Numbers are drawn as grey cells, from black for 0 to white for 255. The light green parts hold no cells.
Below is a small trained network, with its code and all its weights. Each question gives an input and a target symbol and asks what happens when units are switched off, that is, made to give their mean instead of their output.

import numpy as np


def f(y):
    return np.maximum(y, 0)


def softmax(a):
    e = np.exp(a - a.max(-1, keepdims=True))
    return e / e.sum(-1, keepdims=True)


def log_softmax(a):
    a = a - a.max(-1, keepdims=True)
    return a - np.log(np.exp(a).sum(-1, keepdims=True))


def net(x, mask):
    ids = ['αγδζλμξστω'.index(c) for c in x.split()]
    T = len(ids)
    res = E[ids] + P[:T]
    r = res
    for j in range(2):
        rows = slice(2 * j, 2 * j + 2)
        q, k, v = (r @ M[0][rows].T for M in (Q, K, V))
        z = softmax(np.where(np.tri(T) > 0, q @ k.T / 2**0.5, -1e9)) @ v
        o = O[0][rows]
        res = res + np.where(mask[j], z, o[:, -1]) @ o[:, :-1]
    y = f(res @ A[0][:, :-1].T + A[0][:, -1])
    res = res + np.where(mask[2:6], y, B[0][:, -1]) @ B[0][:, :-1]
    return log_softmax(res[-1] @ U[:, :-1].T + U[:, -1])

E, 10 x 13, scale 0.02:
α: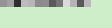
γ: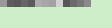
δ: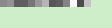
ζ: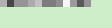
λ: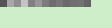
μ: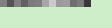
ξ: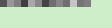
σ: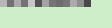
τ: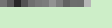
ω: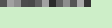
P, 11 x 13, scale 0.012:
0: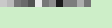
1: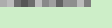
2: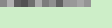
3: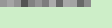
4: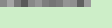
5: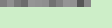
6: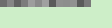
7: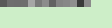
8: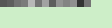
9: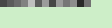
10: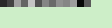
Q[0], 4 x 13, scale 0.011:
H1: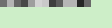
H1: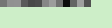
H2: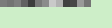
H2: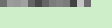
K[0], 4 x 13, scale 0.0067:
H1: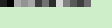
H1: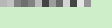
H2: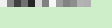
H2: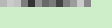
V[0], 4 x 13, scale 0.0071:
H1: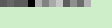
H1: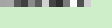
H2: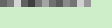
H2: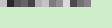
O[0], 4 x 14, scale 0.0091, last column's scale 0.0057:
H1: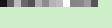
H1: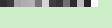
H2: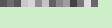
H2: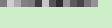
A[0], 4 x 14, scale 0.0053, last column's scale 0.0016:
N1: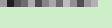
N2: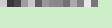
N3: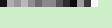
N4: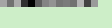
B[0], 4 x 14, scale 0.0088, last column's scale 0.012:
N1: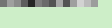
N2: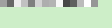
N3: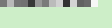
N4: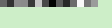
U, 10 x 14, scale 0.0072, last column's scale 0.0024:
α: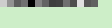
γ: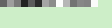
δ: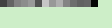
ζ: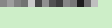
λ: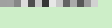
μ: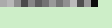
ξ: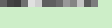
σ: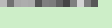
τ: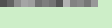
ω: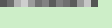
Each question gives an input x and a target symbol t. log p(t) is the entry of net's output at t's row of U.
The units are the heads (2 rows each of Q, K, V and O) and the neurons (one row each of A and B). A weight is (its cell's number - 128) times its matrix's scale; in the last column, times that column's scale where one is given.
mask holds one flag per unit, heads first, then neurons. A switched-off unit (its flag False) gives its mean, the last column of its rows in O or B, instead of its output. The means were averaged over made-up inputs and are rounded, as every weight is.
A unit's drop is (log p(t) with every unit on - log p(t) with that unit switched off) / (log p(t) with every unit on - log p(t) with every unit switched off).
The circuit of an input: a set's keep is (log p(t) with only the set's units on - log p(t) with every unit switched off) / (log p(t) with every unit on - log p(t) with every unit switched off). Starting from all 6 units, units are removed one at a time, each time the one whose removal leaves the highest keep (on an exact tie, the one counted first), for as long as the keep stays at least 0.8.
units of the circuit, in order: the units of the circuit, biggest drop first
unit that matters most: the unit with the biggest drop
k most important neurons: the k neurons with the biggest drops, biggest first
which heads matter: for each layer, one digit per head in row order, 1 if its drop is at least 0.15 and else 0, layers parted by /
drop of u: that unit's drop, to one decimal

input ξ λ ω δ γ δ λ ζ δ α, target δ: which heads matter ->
10
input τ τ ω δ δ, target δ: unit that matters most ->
H1
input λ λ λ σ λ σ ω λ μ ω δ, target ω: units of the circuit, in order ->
[N2 H2 N3]
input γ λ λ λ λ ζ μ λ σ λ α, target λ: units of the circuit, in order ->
[H1 N2]
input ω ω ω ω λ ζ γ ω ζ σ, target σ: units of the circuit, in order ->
[H1 N2]
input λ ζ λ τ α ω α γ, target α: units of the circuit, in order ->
[H2 N4]
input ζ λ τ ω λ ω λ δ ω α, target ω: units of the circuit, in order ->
[N2 N3]
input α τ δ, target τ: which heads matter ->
10
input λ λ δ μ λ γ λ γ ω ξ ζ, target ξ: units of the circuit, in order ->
[H2 N3]
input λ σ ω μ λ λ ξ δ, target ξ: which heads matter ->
11
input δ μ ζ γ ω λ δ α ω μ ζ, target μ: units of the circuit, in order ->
[H2 H1]
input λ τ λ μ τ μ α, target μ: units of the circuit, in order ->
[H2 H1 N3]
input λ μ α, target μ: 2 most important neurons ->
[N3 N4]
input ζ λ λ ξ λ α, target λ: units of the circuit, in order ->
[N2]
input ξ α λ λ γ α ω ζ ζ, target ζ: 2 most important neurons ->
[N3 N4]
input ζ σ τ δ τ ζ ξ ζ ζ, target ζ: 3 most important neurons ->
[N3 N4 N2]
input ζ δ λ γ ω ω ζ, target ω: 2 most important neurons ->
[N2 N3]
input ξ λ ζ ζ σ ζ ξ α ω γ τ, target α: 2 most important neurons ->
[N4 N1]
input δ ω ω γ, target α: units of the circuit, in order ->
[N4 H2]
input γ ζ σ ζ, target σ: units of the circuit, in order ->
[H1]
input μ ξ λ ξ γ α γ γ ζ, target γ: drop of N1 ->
0.2
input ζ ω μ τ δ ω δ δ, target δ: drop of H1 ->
1.0
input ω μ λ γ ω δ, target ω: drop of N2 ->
0.3
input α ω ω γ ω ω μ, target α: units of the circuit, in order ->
[N4 H2]
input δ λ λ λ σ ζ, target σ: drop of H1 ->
0.7
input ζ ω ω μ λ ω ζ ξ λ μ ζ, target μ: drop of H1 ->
0.6
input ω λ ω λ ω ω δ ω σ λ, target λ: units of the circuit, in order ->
[N3]
